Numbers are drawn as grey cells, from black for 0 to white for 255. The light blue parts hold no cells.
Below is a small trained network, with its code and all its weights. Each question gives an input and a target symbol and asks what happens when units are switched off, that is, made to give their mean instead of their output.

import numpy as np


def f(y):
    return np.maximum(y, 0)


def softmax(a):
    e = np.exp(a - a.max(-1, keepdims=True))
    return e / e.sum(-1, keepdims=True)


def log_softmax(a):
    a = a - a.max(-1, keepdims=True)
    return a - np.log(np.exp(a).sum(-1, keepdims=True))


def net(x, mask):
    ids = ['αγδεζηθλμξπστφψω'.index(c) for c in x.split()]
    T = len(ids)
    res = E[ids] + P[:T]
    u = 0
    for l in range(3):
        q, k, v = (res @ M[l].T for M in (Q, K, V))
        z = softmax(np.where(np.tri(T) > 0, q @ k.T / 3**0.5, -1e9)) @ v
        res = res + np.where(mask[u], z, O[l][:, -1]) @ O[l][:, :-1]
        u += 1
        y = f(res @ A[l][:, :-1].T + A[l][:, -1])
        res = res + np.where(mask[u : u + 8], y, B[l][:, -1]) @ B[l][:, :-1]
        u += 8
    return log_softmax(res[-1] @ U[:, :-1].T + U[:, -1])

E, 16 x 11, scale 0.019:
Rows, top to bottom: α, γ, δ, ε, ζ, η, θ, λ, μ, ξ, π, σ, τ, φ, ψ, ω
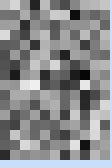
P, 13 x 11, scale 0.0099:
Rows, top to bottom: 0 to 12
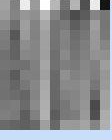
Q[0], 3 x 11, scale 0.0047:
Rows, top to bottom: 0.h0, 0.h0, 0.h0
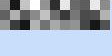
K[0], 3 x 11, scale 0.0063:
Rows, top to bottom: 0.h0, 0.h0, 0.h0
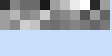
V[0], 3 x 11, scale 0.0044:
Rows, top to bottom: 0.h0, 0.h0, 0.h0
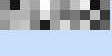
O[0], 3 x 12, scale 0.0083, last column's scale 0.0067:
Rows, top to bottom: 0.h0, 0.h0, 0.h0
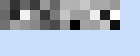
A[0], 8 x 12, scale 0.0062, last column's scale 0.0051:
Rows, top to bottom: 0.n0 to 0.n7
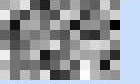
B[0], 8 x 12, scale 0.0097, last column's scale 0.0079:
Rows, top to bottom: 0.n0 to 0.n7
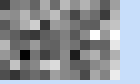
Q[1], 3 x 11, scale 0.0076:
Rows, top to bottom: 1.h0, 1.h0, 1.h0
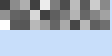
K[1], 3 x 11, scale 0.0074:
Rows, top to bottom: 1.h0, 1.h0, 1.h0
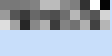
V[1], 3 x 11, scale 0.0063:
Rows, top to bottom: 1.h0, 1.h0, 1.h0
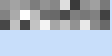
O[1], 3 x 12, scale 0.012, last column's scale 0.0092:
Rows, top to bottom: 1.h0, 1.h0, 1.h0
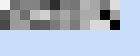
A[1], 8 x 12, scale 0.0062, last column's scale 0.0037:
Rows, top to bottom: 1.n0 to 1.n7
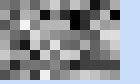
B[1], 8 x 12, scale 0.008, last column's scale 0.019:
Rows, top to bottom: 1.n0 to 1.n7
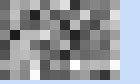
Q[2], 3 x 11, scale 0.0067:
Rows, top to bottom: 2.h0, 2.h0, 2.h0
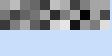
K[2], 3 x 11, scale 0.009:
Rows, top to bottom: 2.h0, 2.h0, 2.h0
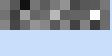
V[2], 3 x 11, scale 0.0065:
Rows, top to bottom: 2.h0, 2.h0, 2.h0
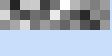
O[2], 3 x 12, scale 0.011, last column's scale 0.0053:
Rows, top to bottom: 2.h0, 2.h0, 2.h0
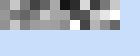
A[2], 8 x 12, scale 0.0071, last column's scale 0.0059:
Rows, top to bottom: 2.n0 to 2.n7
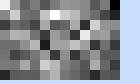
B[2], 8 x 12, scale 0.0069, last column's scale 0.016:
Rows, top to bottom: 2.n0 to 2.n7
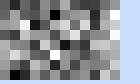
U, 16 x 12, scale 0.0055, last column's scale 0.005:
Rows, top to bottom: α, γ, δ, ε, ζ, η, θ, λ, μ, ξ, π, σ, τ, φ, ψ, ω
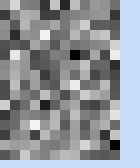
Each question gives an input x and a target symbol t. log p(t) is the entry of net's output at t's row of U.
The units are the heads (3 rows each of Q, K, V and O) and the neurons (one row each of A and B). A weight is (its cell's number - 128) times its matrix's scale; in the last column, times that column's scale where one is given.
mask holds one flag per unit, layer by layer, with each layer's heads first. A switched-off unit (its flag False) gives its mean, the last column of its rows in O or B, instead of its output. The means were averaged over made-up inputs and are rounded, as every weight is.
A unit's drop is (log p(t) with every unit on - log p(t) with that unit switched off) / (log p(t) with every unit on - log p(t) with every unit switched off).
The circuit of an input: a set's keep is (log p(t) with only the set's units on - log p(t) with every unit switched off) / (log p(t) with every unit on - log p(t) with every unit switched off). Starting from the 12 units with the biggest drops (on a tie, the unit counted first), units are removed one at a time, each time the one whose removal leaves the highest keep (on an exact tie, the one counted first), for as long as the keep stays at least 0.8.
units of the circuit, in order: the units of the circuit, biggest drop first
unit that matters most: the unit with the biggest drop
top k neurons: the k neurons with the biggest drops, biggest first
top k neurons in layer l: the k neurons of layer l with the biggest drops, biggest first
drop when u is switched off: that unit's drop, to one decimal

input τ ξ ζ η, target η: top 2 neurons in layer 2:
2.n5, 2.n3
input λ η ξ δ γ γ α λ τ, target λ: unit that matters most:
1.h0
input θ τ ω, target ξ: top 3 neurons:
1.n6, 0.n4, 0.n2
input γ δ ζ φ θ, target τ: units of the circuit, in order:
1.n3, 0.n2
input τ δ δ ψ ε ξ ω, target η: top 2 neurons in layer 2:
2.n5, 2.n3
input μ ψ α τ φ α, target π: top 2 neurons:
1.n1, 0.n7
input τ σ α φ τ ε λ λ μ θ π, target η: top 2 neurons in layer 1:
1.n6, 1.n2
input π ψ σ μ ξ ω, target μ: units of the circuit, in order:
1.h0, 2.h0, 2.n1
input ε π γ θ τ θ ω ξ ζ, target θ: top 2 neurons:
1.n1, 0.n7
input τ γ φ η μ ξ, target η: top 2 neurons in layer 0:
0.n6, 0.n5
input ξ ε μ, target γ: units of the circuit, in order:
0.n5, 1.n4, 2.n3
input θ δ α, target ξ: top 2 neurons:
1.n6, 0.n4
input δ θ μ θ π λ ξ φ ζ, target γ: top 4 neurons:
0.n6, 1.n7, 0.n5, 2.n3
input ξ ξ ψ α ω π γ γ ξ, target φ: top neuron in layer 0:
0.n7
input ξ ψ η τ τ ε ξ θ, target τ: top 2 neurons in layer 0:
0.n1, 0.n2
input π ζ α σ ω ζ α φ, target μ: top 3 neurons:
1.n5, 2.n1, 0.n5
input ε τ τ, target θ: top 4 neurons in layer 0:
0.n7, 0.n1, 0.n6, 0.n5
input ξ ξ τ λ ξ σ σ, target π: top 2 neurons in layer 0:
0.n5, 0.n4
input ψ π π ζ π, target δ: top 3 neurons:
2.n3, 0.n5, 0.n6
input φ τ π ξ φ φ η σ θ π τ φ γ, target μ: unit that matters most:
2.h0
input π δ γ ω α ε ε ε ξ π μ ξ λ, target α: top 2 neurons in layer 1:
1.n6, 1.n1
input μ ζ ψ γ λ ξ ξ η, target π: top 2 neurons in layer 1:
1.n1, 1.n6
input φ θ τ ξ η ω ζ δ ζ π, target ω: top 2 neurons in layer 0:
0.n6, 0.n7
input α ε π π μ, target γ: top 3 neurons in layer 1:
1.n6, 1.n4, 1.n1
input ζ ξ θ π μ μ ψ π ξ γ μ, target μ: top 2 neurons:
0.n7, 1.n6
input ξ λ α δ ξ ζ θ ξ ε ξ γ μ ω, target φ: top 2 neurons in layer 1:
1.n1, 1.n6
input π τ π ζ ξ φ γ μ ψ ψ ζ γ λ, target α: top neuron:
1.n6
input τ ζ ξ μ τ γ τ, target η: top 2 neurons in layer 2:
2.n5, 2.n3
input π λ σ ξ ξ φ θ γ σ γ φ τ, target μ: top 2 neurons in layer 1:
1.n5, 1.n1
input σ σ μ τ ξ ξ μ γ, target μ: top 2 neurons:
0.n7, 1.n2
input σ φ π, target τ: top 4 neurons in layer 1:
1.n6, 1.n5, 1.n1, 1.n0
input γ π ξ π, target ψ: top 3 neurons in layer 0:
0.n6, 0.n2, 0.n3
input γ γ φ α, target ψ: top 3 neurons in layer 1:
1.n7, 1.n2, 1.n4
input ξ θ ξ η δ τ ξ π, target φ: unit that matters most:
0.h0
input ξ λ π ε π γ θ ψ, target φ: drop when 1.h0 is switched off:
0.6
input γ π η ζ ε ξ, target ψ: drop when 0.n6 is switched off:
0.5
